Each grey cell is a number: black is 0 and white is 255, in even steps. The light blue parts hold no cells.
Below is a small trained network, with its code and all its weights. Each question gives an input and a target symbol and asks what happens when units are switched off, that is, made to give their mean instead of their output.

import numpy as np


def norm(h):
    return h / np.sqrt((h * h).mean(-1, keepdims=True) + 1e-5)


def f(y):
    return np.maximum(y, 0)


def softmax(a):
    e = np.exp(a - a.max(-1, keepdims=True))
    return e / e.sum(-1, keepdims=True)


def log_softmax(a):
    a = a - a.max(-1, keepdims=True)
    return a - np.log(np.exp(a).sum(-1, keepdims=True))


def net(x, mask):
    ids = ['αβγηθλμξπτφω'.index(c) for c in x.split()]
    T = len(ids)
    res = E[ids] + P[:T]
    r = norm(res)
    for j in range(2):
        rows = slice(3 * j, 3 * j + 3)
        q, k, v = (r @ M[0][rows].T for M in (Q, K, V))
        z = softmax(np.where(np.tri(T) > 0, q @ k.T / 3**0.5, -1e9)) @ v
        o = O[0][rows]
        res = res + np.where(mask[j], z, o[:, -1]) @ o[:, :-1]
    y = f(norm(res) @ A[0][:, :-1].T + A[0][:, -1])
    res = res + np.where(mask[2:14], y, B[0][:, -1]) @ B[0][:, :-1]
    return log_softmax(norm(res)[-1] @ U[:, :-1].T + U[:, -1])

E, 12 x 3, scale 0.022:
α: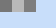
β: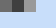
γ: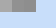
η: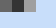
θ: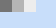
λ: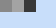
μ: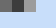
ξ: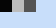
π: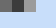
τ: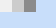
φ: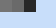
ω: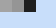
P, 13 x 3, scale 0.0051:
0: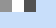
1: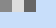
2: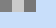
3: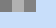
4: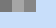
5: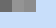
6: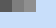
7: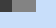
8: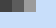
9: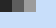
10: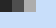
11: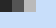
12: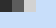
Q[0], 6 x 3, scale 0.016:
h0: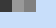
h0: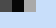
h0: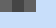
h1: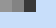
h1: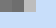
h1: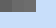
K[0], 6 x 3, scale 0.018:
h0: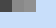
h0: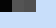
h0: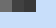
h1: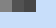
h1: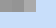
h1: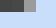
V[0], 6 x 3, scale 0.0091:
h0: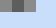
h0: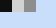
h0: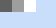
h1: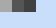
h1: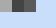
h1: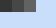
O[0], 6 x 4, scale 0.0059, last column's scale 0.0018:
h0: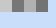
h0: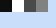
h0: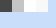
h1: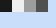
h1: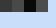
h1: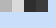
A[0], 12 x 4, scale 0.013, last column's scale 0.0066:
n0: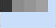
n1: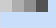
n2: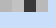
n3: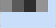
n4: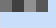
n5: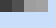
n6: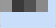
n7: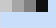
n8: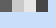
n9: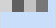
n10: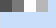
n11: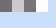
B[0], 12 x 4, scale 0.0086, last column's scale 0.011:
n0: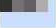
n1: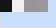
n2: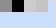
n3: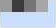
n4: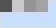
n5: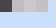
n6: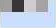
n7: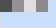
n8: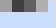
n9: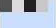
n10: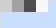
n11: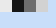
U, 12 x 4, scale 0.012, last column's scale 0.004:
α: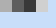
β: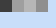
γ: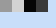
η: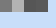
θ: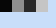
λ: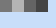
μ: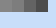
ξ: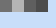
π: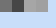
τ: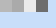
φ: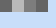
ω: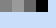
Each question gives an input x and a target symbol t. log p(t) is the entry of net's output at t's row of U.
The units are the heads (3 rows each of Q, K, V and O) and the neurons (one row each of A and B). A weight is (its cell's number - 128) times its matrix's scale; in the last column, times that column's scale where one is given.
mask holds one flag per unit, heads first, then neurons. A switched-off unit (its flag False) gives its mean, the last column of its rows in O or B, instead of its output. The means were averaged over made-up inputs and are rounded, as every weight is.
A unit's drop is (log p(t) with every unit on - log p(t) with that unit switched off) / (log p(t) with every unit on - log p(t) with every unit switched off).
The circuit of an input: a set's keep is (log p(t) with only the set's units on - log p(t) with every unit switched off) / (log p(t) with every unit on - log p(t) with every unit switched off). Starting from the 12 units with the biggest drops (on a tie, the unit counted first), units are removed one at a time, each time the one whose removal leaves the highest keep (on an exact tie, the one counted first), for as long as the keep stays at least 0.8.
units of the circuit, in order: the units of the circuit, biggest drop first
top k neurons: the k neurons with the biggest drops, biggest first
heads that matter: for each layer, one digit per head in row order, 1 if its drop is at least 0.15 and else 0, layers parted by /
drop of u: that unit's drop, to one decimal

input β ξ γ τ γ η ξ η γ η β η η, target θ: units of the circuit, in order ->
(h0; n2)
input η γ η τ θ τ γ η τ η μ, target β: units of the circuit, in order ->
(n11; n5)
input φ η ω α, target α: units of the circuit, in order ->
(n11)
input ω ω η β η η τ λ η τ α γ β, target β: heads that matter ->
00
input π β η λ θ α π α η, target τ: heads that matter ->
11
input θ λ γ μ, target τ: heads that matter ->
11
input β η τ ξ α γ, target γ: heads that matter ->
00
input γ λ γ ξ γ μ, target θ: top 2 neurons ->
(n0; n2)
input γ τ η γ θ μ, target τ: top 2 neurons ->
(n10; n1)
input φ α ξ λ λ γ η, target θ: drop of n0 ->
0.3
